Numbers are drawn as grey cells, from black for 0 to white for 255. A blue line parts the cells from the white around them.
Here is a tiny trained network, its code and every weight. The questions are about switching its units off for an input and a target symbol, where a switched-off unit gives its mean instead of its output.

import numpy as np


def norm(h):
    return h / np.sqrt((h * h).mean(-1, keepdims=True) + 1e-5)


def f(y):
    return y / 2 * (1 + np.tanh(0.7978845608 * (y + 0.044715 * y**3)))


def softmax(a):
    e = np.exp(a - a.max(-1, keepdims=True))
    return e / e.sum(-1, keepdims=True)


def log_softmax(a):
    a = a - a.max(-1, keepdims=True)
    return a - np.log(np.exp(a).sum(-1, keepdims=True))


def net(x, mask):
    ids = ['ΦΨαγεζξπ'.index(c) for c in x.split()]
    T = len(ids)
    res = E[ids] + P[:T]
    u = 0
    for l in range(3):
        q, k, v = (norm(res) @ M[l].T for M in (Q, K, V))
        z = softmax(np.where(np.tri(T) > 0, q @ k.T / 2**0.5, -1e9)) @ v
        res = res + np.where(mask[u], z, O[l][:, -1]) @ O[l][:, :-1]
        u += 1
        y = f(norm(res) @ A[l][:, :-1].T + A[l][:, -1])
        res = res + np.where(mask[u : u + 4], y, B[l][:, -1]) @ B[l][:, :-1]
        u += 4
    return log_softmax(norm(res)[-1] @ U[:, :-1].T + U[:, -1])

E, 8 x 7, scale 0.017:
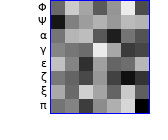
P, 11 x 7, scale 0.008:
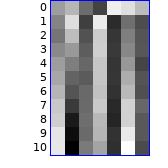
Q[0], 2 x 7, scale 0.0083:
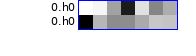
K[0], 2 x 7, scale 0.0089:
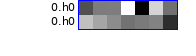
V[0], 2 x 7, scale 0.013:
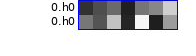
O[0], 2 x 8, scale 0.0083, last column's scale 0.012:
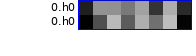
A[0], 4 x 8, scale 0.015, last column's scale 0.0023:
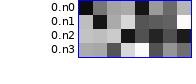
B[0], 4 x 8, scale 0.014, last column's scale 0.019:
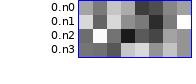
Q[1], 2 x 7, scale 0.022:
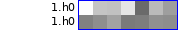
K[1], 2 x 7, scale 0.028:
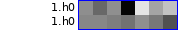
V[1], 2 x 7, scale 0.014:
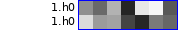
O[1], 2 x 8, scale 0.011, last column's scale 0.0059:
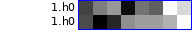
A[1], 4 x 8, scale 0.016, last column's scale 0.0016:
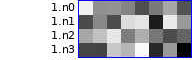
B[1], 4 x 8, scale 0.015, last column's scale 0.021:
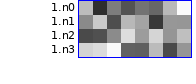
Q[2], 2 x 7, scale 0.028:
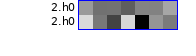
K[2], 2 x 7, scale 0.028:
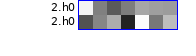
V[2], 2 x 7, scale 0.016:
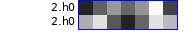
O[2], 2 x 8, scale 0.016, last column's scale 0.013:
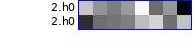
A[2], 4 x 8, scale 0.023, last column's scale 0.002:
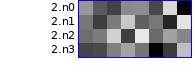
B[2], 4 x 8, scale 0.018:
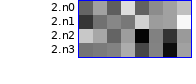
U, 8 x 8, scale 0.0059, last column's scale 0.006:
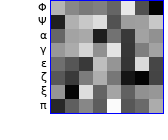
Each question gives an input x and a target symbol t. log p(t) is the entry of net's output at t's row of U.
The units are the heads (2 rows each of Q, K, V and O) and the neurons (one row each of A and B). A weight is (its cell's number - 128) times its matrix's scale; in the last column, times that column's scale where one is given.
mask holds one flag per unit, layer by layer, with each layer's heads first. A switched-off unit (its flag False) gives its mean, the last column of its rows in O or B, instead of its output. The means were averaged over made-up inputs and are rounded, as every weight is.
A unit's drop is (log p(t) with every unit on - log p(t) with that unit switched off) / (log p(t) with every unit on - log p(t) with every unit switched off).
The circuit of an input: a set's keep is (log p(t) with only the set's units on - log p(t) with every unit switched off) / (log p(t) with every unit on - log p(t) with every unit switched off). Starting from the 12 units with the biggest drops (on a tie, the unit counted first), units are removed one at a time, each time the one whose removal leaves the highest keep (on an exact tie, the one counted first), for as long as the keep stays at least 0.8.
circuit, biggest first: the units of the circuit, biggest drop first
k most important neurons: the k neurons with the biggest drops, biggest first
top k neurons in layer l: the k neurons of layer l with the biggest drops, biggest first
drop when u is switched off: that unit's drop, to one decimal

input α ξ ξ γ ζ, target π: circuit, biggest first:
[2.h0; 2.n1; 0.n1]
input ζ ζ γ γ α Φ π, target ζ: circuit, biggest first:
[2.h0; 1.h0; 2.n3; 1.n2]
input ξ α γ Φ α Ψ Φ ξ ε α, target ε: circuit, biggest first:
[1.h0; 2.n0; 1.n3]
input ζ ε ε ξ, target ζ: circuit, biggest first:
[1.h0; 2.h0; 2.n3]
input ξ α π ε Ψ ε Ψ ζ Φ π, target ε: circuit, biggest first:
[1.h0; 2.h0; 2.n0]
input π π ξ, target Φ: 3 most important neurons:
[0.n1; 2.n2; 1.n0]
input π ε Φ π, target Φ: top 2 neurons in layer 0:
[0.n1; 0.n0]
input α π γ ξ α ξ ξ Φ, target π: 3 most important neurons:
[0.n2; 0.n1; 2.n1]
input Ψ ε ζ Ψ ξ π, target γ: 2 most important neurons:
[0.n1; 1.n2]
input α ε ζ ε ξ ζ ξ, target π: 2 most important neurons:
[0.n2; 2.n1]
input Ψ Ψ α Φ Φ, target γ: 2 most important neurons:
[0.n1; 1.n2]
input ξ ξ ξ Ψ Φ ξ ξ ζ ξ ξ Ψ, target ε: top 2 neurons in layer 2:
[2.n0; 2.n3]
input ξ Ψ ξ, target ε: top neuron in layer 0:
[0.n0]
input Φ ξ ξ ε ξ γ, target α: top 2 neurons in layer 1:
[1.n3; 1.n2]
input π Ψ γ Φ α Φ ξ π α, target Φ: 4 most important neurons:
[0.n1; 2.n2; 1.n0; 1.n2]
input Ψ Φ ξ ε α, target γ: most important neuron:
[0.n0]
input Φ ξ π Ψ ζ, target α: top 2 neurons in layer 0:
[0.n1; 0.n2]
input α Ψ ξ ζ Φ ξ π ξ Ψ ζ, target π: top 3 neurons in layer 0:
[0.n2; 0.n1; 0.n0]
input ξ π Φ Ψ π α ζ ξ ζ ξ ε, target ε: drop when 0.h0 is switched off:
0.1
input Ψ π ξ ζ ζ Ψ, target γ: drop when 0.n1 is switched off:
0.5
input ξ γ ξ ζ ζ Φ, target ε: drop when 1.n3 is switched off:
0.3
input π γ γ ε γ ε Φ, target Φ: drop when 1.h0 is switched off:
0.3
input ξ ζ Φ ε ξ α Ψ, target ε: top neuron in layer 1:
[1.n1]
